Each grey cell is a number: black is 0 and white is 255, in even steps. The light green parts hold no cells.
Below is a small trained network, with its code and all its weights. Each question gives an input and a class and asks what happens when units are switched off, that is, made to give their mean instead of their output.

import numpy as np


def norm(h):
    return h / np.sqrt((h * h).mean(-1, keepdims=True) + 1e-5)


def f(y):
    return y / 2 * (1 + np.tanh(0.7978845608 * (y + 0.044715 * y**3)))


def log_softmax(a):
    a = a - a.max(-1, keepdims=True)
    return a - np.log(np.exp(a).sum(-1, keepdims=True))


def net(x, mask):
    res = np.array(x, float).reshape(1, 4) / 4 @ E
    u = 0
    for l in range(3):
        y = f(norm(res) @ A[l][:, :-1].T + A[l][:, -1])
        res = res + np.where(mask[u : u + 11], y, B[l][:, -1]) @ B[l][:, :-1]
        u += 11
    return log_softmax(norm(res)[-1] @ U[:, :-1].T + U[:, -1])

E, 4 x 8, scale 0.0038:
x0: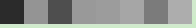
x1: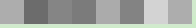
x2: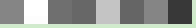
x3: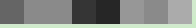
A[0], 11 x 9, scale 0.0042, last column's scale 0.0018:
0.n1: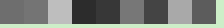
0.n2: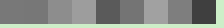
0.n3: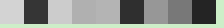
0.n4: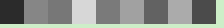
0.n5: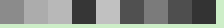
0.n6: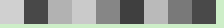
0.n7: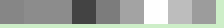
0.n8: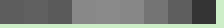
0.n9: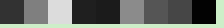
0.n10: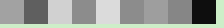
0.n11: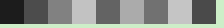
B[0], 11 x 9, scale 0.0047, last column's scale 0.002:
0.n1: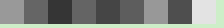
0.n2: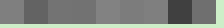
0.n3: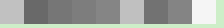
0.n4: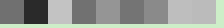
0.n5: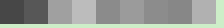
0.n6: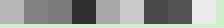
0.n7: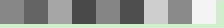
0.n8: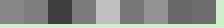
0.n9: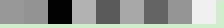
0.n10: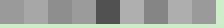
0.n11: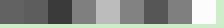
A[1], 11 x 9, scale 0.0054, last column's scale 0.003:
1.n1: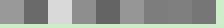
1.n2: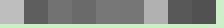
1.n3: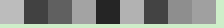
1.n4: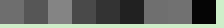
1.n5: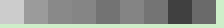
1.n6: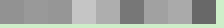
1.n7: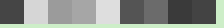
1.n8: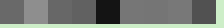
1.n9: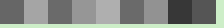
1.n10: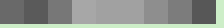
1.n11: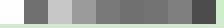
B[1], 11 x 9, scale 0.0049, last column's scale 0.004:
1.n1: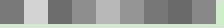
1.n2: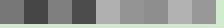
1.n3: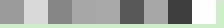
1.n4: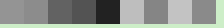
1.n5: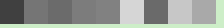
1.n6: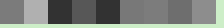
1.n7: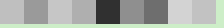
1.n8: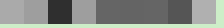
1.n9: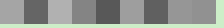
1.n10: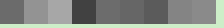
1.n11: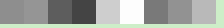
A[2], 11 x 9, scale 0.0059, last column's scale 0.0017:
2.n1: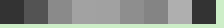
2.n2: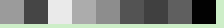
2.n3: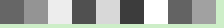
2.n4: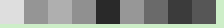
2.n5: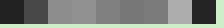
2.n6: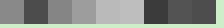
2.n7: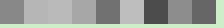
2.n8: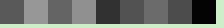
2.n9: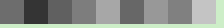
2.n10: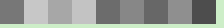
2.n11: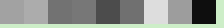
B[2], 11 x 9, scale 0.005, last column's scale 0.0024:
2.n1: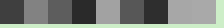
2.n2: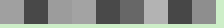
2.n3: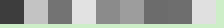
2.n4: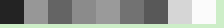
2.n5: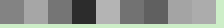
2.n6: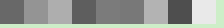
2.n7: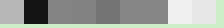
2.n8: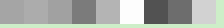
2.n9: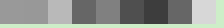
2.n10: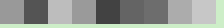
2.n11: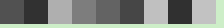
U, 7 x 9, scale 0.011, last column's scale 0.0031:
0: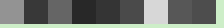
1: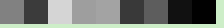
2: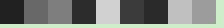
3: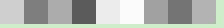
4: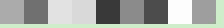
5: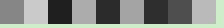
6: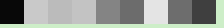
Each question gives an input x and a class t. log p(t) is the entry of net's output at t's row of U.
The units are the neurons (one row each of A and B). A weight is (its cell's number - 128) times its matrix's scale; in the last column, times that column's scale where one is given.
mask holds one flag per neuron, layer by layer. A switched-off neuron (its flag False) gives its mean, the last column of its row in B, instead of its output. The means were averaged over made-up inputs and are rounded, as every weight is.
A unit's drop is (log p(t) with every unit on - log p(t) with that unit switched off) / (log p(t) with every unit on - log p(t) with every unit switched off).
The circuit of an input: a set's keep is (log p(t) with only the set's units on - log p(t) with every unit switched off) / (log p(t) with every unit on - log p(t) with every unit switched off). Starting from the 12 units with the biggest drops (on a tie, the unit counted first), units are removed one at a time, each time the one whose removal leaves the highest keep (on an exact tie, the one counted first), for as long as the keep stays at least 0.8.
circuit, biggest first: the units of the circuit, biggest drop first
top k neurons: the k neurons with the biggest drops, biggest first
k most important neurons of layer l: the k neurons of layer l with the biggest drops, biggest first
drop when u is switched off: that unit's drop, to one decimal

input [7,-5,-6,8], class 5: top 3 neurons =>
0.n1, 1.n8, 0.n9
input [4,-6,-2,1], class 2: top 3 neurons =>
0.n11, 0.n4, 1.n6
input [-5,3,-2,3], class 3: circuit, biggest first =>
1.n11
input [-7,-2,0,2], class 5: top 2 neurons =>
0.n9, 0.n1
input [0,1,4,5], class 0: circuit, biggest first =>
0.n7, 2.n11
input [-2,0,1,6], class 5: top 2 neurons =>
0.n9, 1.n8
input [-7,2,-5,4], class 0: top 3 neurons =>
0.n1, 2.n8, 2.n11
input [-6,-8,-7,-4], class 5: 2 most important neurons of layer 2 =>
2.n4, 2.n11
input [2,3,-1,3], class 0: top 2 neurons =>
1.n4, 1.n3
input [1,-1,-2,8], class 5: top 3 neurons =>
0.n9, 1.n8, 2.n8
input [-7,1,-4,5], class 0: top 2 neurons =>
2.n11, 1.n2
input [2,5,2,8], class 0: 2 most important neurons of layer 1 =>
1.n3, 1.n4
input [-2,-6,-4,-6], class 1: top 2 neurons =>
2.n8, 2.n2
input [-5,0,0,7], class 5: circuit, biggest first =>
0.n9
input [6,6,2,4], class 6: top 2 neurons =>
2.n3, 0.n7
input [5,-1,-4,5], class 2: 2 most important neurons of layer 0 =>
0.n11, 0.n4
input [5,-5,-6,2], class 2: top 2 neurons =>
0.n11, 0.n4
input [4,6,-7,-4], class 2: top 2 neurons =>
2.n1, 0.n11
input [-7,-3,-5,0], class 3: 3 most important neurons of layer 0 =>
0.n6, 0.n3, 0.n11
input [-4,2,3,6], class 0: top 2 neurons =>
0.n7, 2.n11
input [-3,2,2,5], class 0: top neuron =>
0.n7
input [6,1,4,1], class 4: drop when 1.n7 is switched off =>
0.6
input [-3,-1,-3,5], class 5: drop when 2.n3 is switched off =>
0.0
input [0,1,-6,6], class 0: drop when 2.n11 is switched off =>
0.1
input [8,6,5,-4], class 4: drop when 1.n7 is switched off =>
0.9
